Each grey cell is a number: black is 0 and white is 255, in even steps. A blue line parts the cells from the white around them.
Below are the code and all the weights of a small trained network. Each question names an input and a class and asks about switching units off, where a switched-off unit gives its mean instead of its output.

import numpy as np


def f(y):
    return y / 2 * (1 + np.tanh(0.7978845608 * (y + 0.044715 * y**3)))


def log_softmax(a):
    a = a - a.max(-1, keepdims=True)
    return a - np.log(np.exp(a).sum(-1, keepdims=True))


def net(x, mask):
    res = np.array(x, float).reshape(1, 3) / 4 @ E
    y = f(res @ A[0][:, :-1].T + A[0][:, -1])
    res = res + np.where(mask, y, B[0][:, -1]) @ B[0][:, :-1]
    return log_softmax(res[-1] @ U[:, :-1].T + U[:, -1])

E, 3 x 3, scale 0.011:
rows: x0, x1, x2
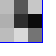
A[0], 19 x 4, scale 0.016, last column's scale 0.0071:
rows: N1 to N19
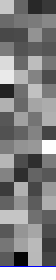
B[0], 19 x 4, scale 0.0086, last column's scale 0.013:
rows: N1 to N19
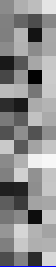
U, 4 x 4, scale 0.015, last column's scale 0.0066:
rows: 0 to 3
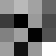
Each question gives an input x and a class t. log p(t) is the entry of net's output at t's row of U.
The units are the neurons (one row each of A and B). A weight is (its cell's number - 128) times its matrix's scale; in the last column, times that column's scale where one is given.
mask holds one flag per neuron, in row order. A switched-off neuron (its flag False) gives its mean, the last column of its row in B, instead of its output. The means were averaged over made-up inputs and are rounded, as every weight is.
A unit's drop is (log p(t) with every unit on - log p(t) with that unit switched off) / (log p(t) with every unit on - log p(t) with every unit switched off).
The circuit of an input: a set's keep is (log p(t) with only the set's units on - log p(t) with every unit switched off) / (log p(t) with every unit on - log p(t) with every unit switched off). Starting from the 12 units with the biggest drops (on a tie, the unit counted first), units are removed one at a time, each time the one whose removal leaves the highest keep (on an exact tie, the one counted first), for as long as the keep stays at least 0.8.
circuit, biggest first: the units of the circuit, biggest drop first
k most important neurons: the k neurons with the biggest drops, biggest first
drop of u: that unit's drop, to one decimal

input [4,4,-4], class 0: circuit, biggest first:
[N13]
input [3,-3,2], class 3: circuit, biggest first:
[N12 N13 N11]
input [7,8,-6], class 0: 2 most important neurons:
[N13 N12]
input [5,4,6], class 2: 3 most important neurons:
[N6 N16 N14]
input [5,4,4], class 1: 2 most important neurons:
[N5 N8]
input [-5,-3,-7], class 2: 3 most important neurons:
[N3 N7 N8]
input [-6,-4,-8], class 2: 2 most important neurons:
[N3 N7]
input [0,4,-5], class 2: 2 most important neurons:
[N19 N3]
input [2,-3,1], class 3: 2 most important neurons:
[N12 N13]
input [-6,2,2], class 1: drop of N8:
0.0
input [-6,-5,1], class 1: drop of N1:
0.1
